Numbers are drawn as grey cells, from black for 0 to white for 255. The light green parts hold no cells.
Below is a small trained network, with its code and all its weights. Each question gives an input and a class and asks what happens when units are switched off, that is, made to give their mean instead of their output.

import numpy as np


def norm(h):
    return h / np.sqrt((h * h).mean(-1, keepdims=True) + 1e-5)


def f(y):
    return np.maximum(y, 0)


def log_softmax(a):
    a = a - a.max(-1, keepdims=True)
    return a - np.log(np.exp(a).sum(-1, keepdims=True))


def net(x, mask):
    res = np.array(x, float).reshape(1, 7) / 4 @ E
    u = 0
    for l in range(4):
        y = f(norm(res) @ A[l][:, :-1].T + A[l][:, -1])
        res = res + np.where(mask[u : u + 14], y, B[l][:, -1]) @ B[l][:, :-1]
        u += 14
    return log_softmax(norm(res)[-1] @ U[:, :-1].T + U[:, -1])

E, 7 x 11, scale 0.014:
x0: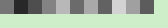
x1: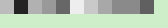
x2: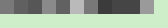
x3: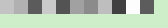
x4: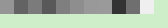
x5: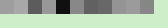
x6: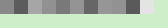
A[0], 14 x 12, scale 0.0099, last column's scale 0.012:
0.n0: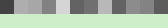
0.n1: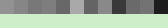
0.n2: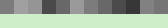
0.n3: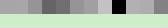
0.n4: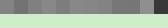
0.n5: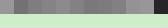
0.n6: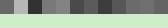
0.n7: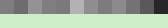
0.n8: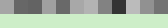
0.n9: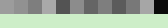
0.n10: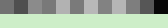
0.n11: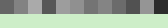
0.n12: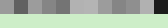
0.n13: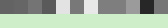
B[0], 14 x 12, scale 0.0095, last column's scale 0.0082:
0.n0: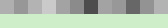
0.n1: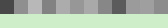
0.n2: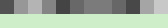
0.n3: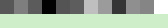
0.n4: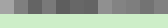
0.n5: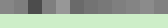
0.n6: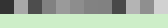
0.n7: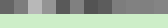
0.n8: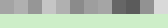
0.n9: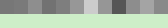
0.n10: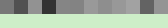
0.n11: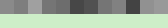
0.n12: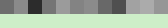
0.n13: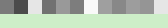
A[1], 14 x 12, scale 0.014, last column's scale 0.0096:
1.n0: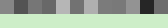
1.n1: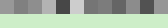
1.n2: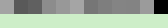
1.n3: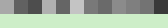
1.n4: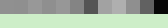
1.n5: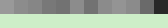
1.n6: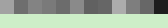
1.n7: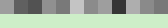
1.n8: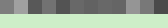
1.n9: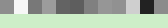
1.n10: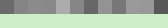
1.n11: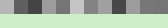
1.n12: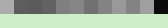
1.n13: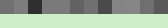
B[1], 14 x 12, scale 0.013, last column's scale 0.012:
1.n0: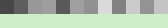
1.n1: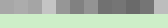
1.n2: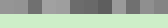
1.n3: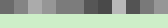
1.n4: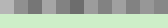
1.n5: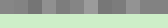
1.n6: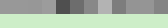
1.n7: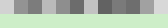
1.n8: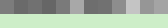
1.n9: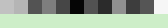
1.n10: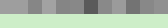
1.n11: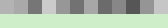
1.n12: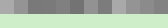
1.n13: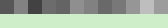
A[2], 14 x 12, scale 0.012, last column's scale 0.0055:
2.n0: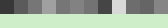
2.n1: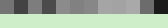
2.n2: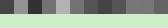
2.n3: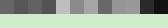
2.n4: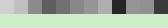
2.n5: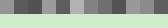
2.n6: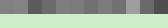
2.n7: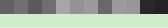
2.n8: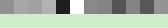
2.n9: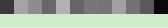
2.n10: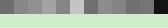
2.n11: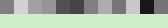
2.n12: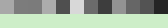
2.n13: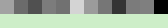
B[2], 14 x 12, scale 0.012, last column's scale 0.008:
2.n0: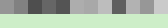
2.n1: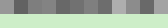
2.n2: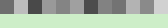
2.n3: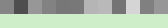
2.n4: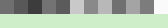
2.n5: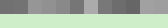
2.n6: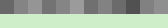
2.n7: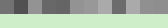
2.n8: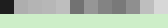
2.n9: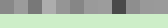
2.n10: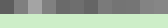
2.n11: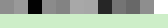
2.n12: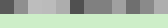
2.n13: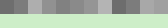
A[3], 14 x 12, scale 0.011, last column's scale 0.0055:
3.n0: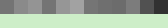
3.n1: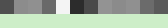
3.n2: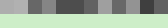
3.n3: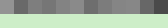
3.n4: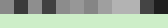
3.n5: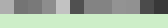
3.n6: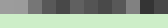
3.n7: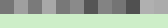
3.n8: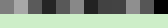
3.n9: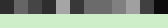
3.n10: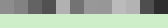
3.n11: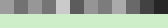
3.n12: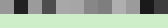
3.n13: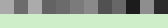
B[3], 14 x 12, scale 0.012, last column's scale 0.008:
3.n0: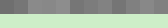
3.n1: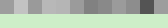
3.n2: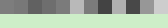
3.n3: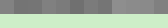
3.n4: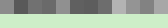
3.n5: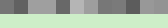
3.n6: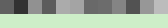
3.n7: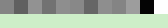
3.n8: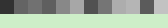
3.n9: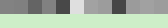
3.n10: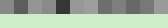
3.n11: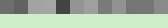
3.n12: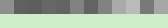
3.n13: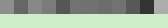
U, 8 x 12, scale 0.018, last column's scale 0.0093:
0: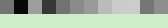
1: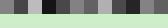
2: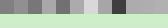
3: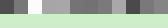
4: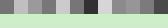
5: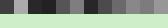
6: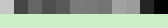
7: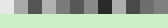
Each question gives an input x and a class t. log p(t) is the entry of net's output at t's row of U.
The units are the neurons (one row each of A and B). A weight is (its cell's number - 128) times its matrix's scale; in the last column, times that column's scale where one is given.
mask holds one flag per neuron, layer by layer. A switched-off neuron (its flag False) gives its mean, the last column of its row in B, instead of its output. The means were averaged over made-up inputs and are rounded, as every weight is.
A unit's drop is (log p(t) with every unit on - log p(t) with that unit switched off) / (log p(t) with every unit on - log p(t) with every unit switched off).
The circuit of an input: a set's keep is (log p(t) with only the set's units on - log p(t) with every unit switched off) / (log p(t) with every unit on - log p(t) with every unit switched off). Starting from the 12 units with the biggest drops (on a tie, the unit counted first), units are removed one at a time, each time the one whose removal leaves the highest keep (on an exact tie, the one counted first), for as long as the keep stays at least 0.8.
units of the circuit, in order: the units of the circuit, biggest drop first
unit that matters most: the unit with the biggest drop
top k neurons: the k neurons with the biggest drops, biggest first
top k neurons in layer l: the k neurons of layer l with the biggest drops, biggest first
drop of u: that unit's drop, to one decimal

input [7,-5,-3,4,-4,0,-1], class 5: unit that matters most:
1.n9
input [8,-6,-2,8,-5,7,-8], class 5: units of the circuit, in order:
[1.n13; 1.n7]
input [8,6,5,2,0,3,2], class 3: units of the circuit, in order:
[1.n3; 2.n12]
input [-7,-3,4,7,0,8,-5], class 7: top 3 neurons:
[1.n9; 1.n7; 1.n11]
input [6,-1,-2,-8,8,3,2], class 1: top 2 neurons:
[1.n0; 2.n4]
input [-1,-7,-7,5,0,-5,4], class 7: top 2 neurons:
[0.n0; 1.n10]
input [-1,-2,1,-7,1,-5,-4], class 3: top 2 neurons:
[0.n13; 3.n1]
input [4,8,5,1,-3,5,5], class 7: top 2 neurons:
[1.n11; 1.n7]
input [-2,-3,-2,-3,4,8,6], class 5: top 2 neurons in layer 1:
[1.n7; 1.n0]
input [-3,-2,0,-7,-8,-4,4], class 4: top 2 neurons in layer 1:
[1.n7; 1.n9]
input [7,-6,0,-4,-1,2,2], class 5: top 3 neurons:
[1.n13; 2.n2; 0.n13]
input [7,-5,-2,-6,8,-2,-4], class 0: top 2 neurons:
[0.n13; 1.n9]
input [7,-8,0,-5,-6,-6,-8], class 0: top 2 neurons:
[0.n13; 1.n0]
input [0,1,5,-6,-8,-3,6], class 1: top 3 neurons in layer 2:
[2.n0; 2.n8; 2.n4]
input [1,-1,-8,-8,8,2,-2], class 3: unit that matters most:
3.n1
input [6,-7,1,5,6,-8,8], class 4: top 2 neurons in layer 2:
[2.n11; 2.n0]
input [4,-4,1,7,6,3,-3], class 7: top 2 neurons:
[1.n9; 1.n7]
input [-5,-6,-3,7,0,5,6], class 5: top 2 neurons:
[0.n3; 1.n9]
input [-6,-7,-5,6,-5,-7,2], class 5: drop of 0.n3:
0.3
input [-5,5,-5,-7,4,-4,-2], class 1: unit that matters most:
2.n8
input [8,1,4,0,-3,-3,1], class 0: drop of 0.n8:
0.0
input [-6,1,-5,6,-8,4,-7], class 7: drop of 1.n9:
0.1
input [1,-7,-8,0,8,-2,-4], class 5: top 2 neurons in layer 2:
[2.n11; 2.n8]
